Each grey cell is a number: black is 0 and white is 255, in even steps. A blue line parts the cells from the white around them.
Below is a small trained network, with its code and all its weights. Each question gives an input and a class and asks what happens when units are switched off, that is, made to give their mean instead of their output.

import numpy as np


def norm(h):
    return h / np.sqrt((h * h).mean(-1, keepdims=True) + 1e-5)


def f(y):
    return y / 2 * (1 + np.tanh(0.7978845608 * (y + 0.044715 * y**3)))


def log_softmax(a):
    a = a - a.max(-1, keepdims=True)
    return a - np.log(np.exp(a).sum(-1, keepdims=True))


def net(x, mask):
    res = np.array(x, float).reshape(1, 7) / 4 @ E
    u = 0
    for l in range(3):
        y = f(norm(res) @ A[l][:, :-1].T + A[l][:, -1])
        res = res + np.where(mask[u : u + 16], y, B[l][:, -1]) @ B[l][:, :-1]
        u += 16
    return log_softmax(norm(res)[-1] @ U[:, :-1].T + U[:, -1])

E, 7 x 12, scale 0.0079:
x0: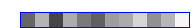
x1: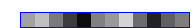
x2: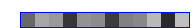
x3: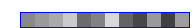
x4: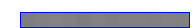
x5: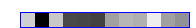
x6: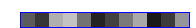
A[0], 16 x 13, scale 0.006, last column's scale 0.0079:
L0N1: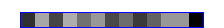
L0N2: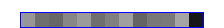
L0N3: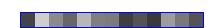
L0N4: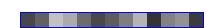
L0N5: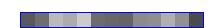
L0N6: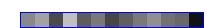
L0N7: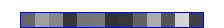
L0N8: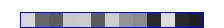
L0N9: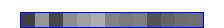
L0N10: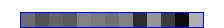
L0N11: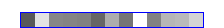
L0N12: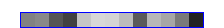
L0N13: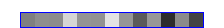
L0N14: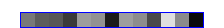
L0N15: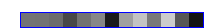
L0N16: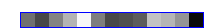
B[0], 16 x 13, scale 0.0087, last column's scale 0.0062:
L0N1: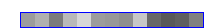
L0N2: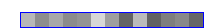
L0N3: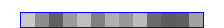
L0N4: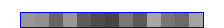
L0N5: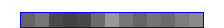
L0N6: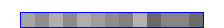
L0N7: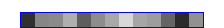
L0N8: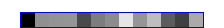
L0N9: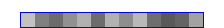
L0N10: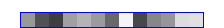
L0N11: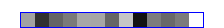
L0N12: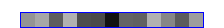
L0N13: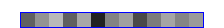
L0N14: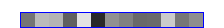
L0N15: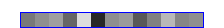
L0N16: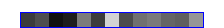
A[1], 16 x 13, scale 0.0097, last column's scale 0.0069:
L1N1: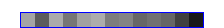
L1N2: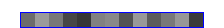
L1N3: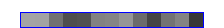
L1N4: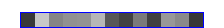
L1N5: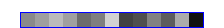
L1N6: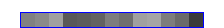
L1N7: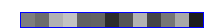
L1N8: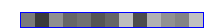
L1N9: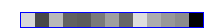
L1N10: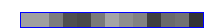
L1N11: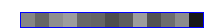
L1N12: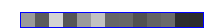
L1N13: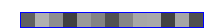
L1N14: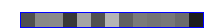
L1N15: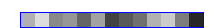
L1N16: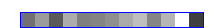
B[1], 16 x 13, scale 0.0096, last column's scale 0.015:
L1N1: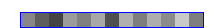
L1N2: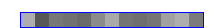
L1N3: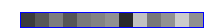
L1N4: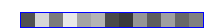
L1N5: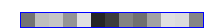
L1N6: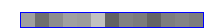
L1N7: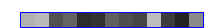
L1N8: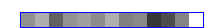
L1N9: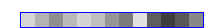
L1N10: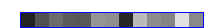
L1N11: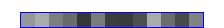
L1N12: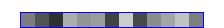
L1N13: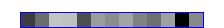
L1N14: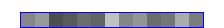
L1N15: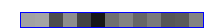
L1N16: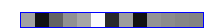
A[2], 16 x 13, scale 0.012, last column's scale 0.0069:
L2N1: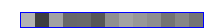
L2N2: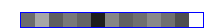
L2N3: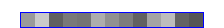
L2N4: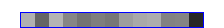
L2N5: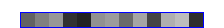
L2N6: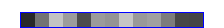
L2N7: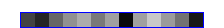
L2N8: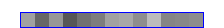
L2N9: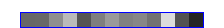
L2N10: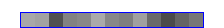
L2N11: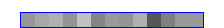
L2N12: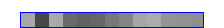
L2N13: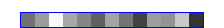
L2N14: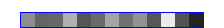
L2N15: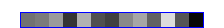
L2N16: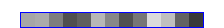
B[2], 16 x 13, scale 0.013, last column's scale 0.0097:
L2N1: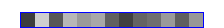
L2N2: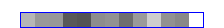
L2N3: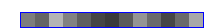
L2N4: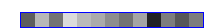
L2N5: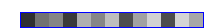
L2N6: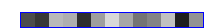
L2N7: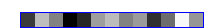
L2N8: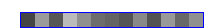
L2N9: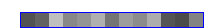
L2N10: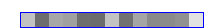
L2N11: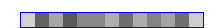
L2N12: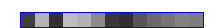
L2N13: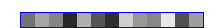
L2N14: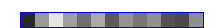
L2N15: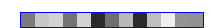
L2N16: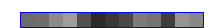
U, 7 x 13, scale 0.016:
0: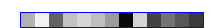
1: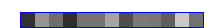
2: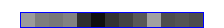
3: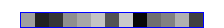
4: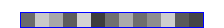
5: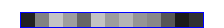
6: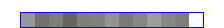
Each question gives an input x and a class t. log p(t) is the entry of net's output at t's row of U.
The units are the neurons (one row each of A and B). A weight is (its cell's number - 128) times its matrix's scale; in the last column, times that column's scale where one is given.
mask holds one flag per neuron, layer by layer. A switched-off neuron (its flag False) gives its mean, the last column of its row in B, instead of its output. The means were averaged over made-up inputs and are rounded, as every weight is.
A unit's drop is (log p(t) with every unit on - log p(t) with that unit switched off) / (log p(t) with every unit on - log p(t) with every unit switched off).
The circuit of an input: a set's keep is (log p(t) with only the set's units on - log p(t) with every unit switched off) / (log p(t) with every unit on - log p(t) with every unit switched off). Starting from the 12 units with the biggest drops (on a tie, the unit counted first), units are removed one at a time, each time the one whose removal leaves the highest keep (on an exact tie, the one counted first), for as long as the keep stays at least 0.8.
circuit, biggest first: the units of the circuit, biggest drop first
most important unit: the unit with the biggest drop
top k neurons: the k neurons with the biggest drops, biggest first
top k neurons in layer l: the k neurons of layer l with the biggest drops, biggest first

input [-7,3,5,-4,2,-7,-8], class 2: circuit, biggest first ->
L1N8; L2N3
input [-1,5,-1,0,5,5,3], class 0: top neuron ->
L1N9
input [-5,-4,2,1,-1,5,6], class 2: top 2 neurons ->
L0N11; L1N7
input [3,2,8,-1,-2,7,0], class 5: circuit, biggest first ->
L1N13; L2N6
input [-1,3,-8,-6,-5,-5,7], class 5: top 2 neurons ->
L0N8; L1N8
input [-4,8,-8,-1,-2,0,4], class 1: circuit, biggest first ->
L2N5; L1N10
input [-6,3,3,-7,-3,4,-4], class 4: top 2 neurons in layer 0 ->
L0N11; L0N15
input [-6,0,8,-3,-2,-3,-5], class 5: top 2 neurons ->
L0N11; L1N13
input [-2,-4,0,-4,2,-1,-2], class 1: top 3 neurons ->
L0N16; L0N11; L2N11
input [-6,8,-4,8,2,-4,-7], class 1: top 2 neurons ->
L1N3; L1N10
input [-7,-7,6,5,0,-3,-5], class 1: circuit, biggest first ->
L0N16; L2N7
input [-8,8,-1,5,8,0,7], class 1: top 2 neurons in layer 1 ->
L1N3; L1N10
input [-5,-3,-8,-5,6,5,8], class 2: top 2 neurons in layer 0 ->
L0N4; L0N7
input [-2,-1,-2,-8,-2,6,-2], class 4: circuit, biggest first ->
L2N15
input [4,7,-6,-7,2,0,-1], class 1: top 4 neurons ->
L2N5; L0N10; L1N10; L1N3
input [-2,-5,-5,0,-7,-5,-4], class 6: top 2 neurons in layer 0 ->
L0N3; L0N16
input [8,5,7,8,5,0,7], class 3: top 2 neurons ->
L1N16; L0N11
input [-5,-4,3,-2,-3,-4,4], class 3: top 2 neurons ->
L0N10; L1N8
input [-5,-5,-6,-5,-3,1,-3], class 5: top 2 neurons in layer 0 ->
L0N11; L0N8
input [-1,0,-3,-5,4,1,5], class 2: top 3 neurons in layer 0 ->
L0N4; L0N11; L0N16
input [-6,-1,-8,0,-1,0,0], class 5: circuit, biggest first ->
L0N8
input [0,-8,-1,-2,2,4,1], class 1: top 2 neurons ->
L0N16; L2N7
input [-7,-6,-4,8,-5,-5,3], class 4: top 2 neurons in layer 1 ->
L1N5; L1N8
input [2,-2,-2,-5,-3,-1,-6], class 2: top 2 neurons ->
L0N12; L2N3
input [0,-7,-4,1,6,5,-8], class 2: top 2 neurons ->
L0N12; L2N16
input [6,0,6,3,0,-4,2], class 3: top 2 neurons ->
L0N11; L1N16
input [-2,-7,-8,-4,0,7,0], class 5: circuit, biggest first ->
L2N14
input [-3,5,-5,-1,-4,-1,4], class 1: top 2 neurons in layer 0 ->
L0N11; L0N7
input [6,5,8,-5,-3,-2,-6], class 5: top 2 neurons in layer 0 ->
L0N10; L0N7
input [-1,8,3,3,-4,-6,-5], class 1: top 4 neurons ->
L1N10; L1N3; L1N8; L2N5
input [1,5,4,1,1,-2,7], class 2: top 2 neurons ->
L1N7; L0N4
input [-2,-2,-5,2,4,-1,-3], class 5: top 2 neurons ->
L0N8; L2N6
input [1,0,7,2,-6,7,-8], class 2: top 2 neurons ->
L0N12; L2N16
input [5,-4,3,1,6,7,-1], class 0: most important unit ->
L0N10
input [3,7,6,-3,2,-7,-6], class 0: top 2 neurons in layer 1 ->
L1N4; L1N13
